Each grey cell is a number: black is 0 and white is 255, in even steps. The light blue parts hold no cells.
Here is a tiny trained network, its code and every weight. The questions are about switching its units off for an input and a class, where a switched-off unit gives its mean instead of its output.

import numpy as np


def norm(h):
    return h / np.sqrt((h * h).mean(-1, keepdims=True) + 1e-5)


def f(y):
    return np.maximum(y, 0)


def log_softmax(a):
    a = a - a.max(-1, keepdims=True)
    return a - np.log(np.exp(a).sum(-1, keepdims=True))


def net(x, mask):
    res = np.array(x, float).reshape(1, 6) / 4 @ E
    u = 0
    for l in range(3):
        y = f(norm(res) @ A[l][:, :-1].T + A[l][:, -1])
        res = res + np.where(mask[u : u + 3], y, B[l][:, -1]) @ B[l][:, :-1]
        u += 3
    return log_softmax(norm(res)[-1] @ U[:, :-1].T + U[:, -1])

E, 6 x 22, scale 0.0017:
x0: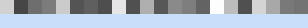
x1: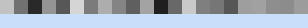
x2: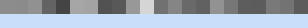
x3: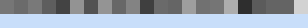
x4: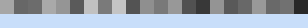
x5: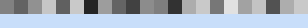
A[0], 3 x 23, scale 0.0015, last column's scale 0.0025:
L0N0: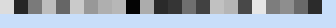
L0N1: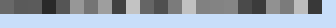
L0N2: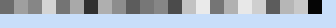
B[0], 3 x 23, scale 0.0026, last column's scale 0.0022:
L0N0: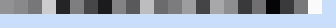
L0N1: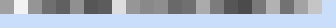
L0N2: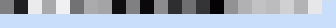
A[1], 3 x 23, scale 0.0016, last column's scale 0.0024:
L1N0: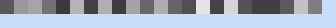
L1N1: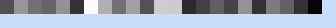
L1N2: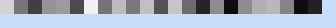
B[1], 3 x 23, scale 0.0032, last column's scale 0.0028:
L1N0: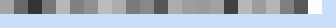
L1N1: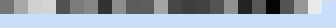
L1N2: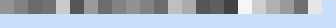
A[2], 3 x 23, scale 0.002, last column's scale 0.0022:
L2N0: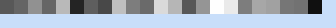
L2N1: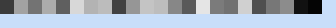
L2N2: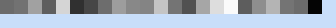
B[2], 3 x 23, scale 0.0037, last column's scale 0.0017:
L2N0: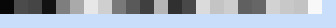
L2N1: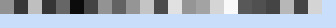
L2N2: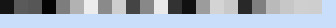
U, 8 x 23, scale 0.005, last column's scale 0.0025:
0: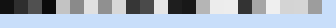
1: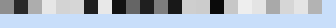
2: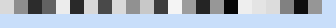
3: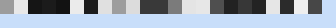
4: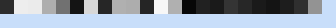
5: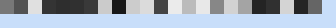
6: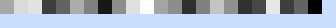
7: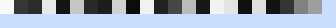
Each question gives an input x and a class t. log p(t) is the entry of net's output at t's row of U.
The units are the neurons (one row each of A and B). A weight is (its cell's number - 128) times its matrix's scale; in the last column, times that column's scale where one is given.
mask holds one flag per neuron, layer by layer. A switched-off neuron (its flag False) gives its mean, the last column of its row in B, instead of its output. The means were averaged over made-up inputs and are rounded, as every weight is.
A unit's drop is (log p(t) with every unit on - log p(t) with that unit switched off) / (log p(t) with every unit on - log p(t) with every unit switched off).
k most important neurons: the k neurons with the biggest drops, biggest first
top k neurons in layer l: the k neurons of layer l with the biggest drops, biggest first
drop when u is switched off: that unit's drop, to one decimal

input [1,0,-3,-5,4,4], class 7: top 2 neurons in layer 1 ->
(L1N0; L1N2)
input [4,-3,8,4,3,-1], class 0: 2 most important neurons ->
(L1N1; L2N0)
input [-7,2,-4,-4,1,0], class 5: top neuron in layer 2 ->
(L2N1)
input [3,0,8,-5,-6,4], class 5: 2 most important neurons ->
(L1N1; L1N2)
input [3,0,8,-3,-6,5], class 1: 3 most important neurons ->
(L0N2; L1N1; L2N1)
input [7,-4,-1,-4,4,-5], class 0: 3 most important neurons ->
(L2N0; L1N0; L2N2)
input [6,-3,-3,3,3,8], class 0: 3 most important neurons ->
(L2N2; L2N0; L1N1)
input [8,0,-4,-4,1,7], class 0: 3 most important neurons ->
(L2N0; L2N2; L1N1)
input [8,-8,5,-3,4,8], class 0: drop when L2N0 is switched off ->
0.1
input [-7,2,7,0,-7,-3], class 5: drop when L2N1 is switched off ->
2.0
